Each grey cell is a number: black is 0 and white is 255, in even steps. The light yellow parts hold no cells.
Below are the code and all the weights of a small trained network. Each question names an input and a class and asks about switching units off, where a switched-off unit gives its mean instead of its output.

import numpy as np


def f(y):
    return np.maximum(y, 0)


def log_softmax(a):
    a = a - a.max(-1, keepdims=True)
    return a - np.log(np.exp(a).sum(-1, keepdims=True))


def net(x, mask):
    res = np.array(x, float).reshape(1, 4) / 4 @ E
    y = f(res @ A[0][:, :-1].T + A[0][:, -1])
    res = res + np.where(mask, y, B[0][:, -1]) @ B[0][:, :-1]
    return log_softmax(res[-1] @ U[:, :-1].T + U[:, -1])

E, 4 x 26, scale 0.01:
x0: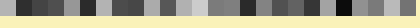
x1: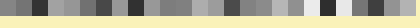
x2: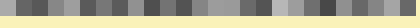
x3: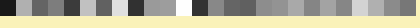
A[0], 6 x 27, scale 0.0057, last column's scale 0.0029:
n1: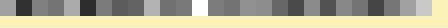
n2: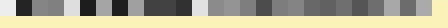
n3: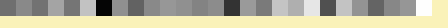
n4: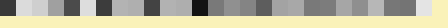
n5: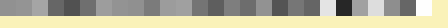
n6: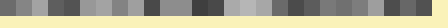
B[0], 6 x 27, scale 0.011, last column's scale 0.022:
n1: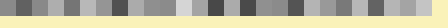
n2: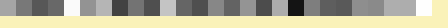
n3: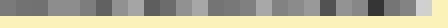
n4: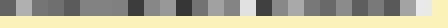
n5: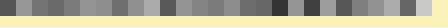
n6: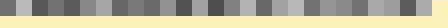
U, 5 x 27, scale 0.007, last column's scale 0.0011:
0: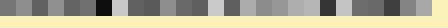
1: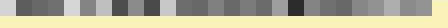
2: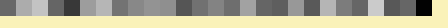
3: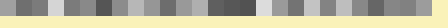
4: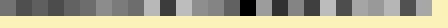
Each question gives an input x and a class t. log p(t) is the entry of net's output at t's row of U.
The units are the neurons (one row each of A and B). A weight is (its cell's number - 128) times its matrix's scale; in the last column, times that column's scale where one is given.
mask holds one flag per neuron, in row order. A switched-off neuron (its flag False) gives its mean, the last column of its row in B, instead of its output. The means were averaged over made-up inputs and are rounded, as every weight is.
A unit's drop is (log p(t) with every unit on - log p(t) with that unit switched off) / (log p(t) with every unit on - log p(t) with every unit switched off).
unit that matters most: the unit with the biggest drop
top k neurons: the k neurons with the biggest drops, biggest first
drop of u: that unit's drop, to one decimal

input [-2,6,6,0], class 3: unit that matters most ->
n4
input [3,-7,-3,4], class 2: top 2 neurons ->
[n6 n1]
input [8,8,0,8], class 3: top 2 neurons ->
[n5 n2]
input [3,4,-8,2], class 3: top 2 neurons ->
[n2 n5]
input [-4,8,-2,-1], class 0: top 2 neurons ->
[n5 n1]
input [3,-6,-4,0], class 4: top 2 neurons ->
[n4 n5]
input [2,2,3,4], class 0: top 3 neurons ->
[n2 n1 n5]
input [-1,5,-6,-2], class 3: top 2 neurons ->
[n2 n4]
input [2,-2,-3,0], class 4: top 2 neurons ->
[n2 n4]
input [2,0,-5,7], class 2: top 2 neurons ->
[n4 n1]
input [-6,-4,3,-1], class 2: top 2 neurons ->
[n3 n6]
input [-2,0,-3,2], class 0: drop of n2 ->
0.1
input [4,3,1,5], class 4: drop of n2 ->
0.9
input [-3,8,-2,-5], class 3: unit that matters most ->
n3
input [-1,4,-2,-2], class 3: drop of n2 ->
0.5
